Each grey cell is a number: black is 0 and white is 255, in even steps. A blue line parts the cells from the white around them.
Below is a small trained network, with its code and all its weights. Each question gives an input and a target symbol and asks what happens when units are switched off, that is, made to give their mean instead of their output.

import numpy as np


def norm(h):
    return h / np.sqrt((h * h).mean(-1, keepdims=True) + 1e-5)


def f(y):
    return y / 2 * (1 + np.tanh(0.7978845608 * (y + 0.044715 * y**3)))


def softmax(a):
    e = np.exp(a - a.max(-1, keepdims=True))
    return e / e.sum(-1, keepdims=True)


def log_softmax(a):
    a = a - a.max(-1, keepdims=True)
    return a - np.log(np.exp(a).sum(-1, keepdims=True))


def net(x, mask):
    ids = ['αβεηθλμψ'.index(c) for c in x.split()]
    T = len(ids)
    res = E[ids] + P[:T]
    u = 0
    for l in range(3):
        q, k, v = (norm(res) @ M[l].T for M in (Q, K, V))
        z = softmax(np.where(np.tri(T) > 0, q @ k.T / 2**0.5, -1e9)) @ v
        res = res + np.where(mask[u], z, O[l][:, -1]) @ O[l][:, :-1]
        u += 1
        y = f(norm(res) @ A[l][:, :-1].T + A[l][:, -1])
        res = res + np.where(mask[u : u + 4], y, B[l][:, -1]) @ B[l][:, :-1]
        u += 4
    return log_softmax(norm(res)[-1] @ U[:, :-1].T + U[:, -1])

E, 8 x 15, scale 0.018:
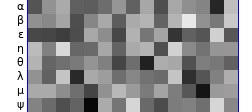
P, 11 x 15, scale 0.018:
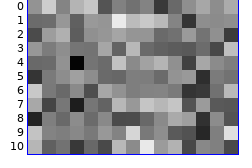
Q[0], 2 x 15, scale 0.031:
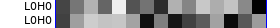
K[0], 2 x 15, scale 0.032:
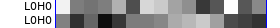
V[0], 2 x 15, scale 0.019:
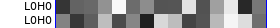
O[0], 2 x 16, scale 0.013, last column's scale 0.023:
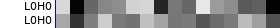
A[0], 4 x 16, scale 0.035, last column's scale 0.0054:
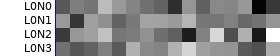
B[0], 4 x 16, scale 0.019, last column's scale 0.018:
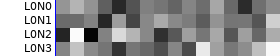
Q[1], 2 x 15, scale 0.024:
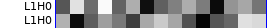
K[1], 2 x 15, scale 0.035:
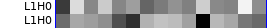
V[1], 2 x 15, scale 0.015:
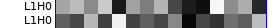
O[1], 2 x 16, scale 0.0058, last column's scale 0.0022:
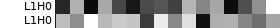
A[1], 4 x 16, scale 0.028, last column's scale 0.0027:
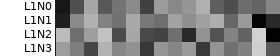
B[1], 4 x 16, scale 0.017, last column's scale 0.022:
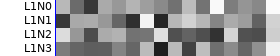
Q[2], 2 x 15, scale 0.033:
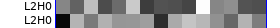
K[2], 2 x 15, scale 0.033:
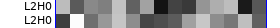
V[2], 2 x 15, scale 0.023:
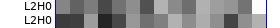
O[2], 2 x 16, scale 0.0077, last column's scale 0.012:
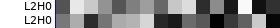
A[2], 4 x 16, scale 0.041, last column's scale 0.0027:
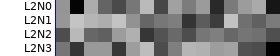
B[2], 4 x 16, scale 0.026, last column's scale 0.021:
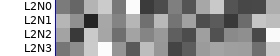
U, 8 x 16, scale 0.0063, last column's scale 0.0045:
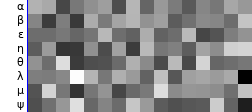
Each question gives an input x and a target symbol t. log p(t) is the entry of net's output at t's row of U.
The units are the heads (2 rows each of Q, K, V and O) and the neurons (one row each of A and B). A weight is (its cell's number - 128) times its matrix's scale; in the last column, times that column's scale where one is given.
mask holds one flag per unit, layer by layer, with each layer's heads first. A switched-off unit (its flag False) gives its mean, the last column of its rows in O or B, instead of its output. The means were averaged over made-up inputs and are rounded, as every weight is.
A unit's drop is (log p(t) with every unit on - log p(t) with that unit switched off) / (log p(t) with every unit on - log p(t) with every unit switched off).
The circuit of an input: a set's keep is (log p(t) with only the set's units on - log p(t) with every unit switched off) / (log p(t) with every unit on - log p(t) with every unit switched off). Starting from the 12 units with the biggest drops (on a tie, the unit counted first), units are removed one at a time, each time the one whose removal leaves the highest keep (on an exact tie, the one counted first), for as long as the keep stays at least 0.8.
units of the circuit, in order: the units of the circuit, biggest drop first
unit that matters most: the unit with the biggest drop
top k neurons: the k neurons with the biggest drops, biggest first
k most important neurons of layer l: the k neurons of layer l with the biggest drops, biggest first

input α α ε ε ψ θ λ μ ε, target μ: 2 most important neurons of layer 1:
L1N1, L1N0
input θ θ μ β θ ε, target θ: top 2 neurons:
L0N3, L2N2
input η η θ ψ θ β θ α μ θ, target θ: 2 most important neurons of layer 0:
L0N2, L0N1
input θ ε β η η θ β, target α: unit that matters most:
L1N2
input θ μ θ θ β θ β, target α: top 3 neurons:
L1N2, L2N1, L0N1
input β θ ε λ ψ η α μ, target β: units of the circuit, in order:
L0N1, L0H0
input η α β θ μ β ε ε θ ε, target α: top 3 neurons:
L1N2, L0N3, L2N1
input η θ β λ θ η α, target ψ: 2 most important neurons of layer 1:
L1N1, L1N2
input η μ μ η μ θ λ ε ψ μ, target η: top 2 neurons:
L1N3, L2N2
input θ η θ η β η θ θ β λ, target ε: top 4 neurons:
L0N3, L1N3, L2N0, L1N1
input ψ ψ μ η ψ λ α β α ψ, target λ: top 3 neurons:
L0N3, L2N3, L1N0
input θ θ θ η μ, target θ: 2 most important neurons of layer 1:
L1N2, L1N0
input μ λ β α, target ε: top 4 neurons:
L0N3, L1N3, L2N0, L1N1
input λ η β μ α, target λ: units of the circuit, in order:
L1N0, L0N3
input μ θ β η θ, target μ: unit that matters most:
L1N0
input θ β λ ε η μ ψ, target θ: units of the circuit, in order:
L2N2, L0H0
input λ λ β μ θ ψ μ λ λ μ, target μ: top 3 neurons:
L1N0, L0N3, L1N1
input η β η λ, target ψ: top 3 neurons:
L1N1, L1N2, L2N2
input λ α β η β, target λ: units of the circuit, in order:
L0N3, L1N0
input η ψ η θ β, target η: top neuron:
L1N3
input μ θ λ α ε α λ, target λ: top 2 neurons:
L0N3, L2N3
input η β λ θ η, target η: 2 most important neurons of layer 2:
L2N2, L2N3
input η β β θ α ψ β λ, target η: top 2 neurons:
L1N3, L2N2
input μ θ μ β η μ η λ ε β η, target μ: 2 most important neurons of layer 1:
L1N0, L1N1
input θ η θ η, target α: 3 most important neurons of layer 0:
L0N3, L0N1, L0N2
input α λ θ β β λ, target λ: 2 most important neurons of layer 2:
L2N3, L2N2
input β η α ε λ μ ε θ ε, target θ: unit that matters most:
L2N2
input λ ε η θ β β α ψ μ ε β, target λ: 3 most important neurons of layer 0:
L0N3, L0N2, L0N1
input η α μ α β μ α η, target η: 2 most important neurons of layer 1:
L1N3, L1N2
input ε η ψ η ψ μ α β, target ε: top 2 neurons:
L0N1, L2N0
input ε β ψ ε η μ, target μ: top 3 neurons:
L1N1, L1N0, L2N3
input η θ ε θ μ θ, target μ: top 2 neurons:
L1N1, L1N0
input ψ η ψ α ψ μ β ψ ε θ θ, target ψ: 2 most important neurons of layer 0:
L0N2, L0N3
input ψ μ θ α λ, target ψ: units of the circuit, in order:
L0H0
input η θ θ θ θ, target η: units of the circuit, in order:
L0H0, L1N3, L2N2, L2N3
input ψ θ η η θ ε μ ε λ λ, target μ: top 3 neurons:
L1N0, L0N3, L2N3
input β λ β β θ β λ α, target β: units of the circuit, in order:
L0N1, L0H0
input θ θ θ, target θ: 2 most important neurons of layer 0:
L0N3, L0N0
